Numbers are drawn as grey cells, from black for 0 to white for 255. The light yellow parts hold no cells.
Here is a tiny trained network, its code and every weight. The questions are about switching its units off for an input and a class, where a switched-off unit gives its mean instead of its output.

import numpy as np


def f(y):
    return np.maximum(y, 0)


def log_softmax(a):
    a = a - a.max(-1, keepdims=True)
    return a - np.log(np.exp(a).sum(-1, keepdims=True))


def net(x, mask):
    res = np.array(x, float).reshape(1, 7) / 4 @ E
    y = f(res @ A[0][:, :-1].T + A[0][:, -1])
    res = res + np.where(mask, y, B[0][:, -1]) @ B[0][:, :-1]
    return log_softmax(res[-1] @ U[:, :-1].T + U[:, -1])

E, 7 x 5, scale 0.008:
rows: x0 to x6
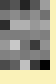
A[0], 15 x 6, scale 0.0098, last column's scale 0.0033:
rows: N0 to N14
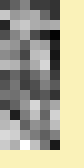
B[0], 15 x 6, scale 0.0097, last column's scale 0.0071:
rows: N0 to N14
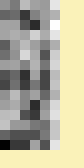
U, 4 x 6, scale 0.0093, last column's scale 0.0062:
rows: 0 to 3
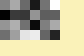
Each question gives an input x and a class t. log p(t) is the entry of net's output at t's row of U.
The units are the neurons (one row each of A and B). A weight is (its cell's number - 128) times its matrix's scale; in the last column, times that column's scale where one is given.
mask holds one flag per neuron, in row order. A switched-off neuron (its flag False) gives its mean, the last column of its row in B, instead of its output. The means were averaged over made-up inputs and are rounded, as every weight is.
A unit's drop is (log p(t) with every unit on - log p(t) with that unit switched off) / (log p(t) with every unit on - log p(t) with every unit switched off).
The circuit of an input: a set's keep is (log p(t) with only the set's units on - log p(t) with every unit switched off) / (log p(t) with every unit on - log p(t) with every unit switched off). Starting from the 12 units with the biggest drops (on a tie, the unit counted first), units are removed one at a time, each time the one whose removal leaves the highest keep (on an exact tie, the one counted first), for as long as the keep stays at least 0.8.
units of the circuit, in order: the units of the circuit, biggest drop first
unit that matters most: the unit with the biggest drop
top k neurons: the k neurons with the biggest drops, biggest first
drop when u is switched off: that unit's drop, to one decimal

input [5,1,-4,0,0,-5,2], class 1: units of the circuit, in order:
N2
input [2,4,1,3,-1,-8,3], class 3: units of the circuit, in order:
N2, N13
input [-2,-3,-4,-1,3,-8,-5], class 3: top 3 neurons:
N2, N6, N10
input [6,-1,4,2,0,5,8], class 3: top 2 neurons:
N3, N0
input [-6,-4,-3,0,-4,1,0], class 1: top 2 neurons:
N14, N2
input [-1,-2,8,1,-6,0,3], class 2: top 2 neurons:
N2, N10
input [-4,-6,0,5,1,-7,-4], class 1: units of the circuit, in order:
N14, N10
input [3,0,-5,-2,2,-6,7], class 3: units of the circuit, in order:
N3, N0, N2
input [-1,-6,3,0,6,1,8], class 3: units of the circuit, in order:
N3, N0
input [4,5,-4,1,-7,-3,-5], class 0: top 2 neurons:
N11, N14
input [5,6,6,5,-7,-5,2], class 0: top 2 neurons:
N10, N14
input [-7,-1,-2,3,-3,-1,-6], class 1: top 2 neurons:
N14, N1
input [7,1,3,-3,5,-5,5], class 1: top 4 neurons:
N8, N7, N11, N10
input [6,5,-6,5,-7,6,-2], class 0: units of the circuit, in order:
N11
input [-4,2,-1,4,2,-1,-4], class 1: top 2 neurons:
N14, N13
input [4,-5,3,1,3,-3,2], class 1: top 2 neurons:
N11, N10
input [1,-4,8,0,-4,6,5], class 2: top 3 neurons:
N2, N10, N14
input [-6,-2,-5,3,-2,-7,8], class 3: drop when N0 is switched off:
0.3
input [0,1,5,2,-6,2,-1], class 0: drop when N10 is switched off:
-0.1
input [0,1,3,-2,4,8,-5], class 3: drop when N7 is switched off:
0.0
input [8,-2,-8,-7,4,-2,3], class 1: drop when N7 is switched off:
0.2
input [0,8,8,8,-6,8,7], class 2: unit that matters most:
N2
